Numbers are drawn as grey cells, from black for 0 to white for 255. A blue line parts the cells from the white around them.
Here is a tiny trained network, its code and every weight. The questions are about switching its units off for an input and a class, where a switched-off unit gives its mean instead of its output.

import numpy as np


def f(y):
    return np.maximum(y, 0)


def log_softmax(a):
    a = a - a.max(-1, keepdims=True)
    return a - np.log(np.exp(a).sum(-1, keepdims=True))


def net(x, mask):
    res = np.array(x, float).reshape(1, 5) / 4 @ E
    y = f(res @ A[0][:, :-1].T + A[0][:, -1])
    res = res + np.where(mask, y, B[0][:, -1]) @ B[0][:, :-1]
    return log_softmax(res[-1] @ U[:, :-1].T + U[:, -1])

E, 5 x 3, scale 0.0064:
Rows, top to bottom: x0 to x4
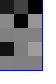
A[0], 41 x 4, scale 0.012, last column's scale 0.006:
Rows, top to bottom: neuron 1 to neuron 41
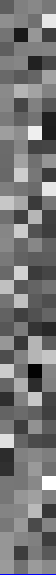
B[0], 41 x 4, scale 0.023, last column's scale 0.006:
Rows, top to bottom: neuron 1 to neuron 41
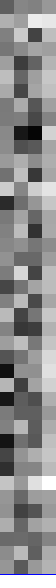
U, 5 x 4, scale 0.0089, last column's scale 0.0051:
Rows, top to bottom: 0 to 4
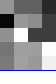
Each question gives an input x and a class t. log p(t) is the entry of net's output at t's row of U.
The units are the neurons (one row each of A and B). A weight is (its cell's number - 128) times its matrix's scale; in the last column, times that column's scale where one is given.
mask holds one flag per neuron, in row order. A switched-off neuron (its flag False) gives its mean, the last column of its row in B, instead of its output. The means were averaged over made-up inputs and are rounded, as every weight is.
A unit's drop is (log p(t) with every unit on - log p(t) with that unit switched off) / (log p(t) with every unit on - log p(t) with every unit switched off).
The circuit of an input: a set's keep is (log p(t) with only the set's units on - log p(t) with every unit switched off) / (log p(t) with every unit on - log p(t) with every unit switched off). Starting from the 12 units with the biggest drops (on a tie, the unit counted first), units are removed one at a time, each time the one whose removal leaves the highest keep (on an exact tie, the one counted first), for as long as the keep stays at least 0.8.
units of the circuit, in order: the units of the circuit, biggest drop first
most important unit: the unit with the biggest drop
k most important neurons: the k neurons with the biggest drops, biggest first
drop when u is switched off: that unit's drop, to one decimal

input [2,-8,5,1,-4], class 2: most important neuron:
neuron 20
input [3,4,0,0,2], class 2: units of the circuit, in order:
neuron 3; neuron 28
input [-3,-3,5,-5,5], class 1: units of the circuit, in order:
neuron 15; neuron 32
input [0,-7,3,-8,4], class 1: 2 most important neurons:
neuron 15; neuron 27
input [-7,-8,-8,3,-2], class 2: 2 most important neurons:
neuron 13; neuron 17
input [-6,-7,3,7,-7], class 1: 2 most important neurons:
neuron 29; neuron 26
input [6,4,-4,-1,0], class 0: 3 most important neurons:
neuron 23; neuron 24; neuron 5
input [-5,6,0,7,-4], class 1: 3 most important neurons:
neuron 29; neuron 26; neuron 34
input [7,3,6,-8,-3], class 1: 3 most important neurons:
neuron 27; neuron 32; neuron 21
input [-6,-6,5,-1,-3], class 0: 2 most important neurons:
neuron 10; neuron 7
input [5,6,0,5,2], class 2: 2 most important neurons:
neuron 3; neuron 31
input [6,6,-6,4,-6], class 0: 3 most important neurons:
neuron 23; neuron 24; neuron 6
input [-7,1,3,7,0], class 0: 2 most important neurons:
neuron 10; neuron 27
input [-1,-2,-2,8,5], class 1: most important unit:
neuron 29
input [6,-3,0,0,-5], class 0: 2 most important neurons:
neuron 24; neuron 5
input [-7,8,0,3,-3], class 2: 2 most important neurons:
neuron 25; neuron 3
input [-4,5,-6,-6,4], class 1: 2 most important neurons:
neuron 32; neuron 21
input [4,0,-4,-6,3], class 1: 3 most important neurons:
neuron 27; neuron 32; neuron 15
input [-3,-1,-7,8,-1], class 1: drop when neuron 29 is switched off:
0.2
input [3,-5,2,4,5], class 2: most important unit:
neuron 20
